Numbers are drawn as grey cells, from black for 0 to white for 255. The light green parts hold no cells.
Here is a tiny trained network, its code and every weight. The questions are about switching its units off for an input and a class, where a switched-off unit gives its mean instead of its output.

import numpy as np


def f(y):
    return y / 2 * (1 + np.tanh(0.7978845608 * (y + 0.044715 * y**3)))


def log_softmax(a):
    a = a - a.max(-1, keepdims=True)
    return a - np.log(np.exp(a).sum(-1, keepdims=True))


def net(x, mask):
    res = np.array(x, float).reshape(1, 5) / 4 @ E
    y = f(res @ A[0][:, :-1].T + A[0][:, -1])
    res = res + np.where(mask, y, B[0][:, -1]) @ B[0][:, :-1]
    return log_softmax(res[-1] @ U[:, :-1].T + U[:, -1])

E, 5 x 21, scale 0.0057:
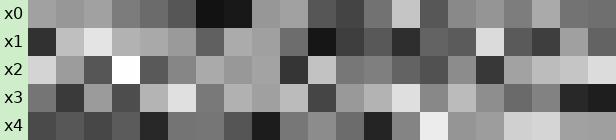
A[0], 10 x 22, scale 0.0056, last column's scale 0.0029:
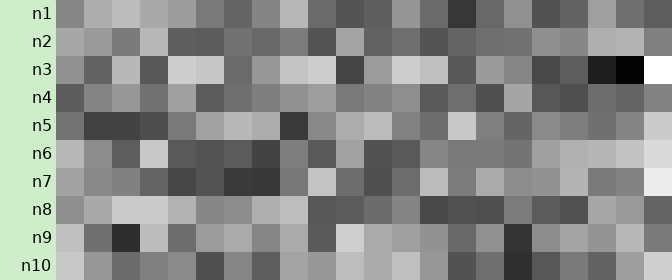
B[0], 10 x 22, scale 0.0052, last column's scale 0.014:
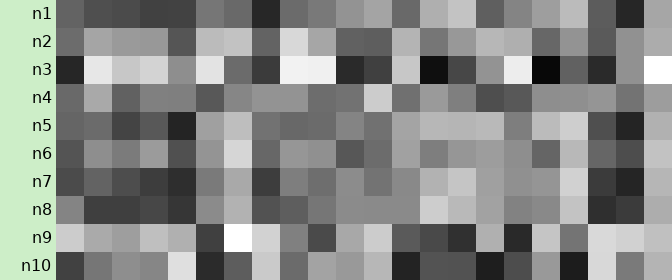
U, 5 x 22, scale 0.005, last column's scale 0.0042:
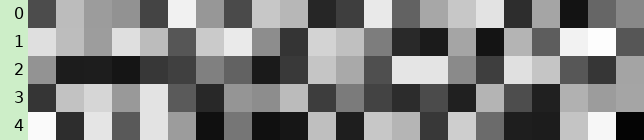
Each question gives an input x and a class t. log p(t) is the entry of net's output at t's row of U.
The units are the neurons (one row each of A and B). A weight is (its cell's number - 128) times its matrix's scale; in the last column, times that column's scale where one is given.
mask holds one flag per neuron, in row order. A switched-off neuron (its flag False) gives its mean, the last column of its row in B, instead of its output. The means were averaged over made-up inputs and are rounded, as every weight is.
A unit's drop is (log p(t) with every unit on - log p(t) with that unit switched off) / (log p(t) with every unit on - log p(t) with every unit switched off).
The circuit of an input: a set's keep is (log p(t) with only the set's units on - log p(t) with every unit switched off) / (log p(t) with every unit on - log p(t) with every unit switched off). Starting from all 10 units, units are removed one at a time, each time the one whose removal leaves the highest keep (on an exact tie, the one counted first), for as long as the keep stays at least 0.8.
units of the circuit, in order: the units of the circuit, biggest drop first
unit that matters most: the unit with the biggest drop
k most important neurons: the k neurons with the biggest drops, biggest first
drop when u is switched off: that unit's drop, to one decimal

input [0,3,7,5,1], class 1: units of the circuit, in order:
(n3 n7)
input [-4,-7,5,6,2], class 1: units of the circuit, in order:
(n9)
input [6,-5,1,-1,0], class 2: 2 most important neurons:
(n3 n7)
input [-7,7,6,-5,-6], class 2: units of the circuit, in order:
(n8 n3)
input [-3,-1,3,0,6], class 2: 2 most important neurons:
(n3 n5)
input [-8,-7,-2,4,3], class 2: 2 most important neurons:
(n5 n3)
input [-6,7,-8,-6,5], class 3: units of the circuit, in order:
(n7 n6)
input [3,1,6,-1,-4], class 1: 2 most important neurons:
(n3 n9)
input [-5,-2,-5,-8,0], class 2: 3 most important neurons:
(n3 n9 n5)
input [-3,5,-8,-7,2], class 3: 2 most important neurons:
(n7 n5)
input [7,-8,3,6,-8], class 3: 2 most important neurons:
(n10 n3)
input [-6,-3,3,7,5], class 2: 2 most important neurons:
(n3 n5)
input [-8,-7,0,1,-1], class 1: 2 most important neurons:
(n9 n7)
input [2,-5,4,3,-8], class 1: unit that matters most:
n9
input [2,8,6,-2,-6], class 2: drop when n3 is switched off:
0.6
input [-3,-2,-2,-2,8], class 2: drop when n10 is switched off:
0.0
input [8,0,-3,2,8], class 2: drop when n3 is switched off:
1.1
